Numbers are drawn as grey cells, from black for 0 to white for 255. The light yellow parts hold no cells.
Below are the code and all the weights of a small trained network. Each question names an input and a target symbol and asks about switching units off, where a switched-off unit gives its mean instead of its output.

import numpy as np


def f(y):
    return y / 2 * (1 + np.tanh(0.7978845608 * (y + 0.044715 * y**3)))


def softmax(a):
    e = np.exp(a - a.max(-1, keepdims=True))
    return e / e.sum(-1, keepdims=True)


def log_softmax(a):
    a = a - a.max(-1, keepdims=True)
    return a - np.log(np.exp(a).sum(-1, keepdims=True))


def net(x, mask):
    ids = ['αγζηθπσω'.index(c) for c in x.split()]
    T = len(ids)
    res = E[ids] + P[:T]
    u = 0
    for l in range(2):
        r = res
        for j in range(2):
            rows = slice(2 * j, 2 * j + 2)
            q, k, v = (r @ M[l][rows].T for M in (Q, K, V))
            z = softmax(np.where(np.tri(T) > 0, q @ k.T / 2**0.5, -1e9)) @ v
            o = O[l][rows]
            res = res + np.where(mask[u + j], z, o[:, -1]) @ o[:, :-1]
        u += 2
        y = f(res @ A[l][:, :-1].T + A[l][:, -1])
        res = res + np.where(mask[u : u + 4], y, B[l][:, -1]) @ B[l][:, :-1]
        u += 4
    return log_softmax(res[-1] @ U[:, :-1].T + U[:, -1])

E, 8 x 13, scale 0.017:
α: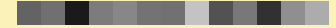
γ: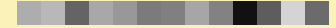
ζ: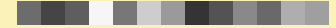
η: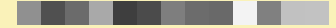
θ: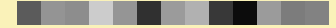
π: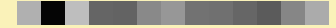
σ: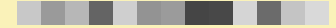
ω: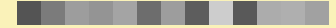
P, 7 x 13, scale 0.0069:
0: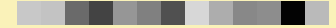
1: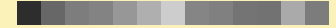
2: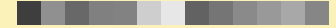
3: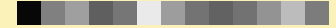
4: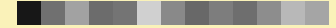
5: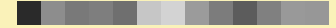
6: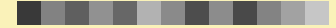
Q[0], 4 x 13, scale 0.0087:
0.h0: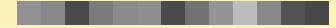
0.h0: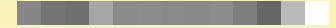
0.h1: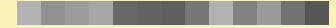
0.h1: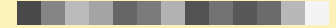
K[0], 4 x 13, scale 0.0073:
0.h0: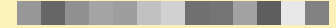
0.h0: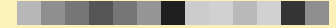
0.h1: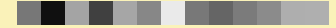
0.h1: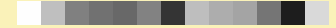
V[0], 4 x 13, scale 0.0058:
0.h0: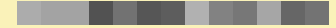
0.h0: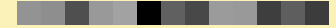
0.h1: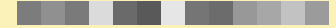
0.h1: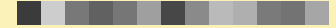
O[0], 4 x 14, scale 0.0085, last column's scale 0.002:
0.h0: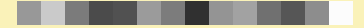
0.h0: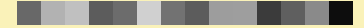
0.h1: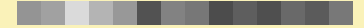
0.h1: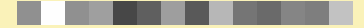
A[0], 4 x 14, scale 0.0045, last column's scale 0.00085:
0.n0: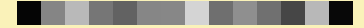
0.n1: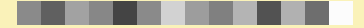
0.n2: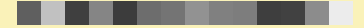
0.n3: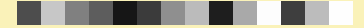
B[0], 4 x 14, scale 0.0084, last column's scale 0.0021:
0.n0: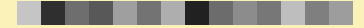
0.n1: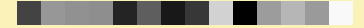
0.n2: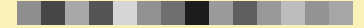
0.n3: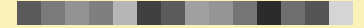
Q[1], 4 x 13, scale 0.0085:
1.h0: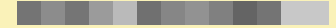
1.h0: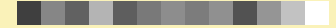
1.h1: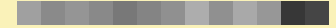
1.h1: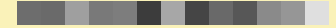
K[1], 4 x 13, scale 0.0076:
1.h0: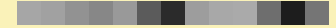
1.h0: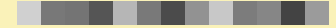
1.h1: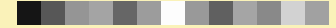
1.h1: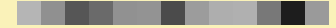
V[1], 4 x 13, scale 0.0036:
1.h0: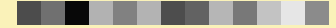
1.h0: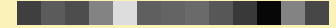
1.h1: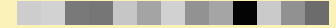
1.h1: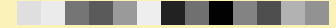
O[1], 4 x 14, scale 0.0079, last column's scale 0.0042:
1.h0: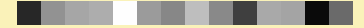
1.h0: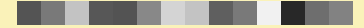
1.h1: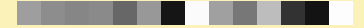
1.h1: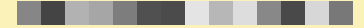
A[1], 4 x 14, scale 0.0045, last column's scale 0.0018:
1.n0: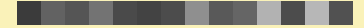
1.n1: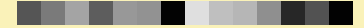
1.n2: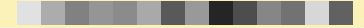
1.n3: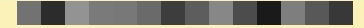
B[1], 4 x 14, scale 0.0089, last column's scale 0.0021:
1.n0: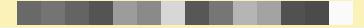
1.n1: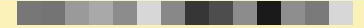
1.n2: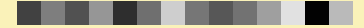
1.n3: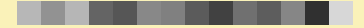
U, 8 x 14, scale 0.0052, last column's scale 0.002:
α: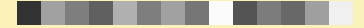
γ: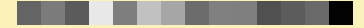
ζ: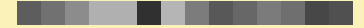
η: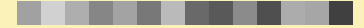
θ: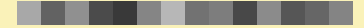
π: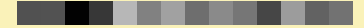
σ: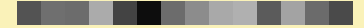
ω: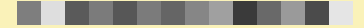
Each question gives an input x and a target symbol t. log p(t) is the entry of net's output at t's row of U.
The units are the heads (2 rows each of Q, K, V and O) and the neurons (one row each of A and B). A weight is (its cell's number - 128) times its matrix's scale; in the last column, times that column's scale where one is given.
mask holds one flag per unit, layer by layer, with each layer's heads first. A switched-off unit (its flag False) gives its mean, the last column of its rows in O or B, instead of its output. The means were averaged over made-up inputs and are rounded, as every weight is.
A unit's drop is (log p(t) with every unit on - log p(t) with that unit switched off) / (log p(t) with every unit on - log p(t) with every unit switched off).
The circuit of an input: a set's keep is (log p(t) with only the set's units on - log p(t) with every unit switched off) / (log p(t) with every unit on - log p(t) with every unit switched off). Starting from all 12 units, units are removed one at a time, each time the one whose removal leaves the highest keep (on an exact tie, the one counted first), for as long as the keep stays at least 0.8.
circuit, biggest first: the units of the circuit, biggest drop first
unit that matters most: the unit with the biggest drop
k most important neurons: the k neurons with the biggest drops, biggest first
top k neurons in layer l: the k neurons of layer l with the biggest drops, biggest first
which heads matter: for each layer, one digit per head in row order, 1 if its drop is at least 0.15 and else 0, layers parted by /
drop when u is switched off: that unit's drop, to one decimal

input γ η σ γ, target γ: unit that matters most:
1.h1
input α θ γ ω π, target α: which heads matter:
01 / 11
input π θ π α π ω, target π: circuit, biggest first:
[0.h1; 1.h1]
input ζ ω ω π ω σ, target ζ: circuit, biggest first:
[0.h0; 1.h0]
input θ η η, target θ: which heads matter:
01 / 10
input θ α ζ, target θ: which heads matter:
00 / 10
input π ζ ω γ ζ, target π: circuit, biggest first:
[0.h1; 1.h1]
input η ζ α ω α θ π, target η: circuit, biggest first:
[1.h1; 0.h1]
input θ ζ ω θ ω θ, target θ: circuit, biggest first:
[1.h0; 0.n3; 0.h0; 0.h1]
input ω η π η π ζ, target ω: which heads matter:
01 / 01
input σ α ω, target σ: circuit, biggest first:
[1.h1; 1.h0]
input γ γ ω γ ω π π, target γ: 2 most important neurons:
[1.n1; 0.n2]
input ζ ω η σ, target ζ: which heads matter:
11 / 10
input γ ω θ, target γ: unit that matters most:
1.h1
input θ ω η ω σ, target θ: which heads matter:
00 / 10
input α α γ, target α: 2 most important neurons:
[0.n2; 1.n3]
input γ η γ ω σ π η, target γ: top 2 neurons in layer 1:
[1.n1; 1.n0]
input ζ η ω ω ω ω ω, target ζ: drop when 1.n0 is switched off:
0.0
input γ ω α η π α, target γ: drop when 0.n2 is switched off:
-0.2
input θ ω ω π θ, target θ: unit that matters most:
1.h0
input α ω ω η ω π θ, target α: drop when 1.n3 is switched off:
0.1
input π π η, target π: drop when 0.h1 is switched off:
1.0
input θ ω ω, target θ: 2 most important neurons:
[0.n3; 0.n1]
